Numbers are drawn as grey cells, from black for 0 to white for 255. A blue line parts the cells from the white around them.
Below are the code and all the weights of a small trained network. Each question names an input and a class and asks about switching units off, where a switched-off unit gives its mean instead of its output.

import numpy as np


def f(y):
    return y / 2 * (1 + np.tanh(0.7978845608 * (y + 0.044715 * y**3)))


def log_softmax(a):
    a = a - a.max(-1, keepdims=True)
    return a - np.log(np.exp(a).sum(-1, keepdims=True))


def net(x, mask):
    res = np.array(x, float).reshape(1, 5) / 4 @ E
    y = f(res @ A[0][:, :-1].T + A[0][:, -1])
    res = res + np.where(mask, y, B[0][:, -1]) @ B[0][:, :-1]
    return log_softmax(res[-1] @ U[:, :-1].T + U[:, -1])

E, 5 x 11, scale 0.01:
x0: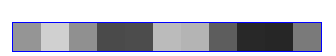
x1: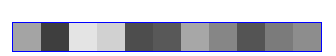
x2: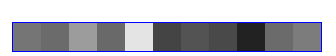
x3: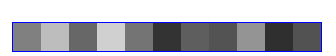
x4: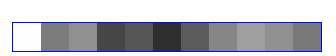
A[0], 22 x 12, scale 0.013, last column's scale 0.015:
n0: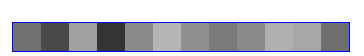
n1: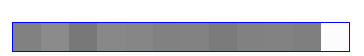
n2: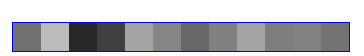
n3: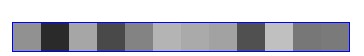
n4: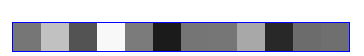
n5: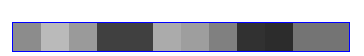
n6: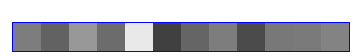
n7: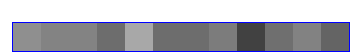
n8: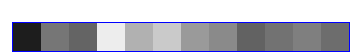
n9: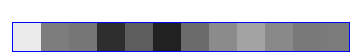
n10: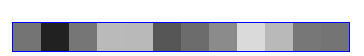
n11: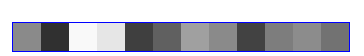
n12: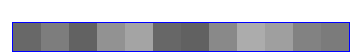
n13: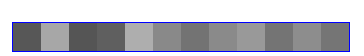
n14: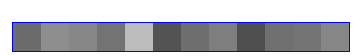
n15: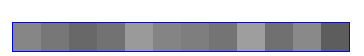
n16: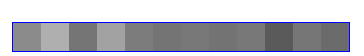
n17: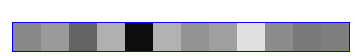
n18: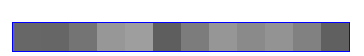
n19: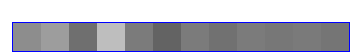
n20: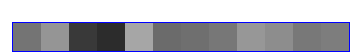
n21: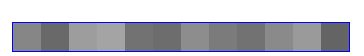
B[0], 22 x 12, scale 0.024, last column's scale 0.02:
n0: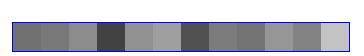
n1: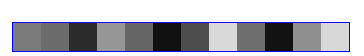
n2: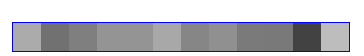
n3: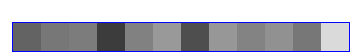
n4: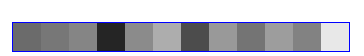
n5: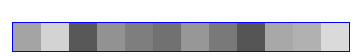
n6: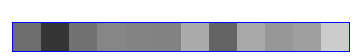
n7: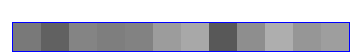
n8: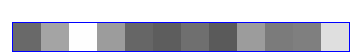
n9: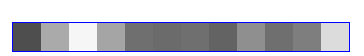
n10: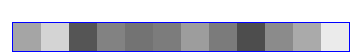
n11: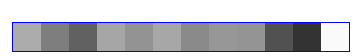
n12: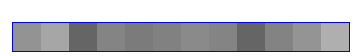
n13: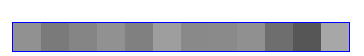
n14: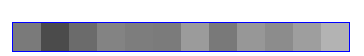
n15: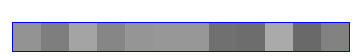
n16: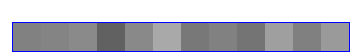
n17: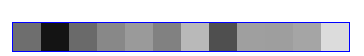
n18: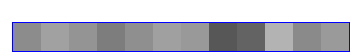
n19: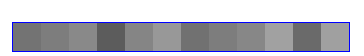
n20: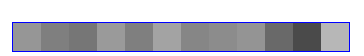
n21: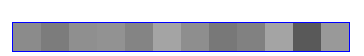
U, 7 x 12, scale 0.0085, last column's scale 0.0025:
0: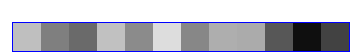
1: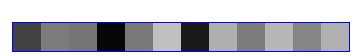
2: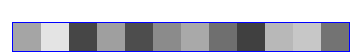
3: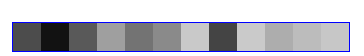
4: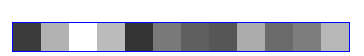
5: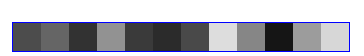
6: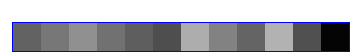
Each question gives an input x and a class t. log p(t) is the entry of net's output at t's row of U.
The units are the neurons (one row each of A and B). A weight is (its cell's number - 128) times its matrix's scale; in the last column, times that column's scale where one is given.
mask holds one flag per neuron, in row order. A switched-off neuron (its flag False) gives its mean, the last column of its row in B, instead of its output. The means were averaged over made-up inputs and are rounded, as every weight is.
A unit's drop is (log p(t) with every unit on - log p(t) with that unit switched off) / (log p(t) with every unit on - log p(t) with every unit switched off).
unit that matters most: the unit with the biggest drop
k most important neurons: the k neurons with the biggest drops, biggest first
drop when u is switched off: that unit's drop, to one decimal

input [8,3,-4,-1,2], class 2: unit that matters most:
n5
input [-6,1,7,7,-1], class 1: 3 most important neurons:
n4; n17; n5
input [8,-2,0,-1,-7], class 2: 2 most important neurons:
n5; n9
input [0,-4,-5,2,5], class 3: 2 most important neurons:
n17; n8
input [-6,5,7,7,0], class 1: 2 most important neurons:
n4; n17
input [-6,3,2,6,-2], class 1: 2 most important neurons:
n4; n5
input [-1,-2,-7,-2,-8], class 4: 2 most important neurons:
n8; n6
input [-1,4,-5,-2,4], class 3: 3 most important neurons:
n17; n8; n2
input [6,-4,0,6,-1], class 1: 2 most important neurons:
n4; n10
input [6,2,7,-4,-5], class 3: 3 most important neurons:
n10; n6; n14
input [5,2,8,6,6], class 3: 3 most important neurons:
n6; n14; n7
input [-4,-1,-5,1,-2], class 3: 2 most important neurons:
n17; n5
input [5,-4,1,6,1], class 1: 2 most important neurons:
n4; n11
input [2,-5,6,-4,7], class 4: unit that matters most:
n9
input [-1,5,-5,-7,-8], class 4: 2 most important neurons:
n8; n4
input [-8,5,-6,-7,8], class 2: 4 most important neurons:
n10; n8; n4; n12
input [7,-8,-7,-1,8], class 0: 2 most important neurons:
n2; n8
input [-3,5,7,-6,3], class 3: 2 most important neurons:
n6; n4
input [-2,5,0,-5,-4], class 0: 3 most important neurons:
n11; n4; n9
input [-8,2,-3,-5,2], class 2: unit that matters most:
n10
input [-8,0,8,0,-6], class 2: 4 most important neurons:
n10; n17; n12; n18
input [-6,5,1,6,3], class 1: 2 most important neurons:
n4; n5
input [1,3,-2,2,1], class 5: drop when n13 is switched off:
0.1
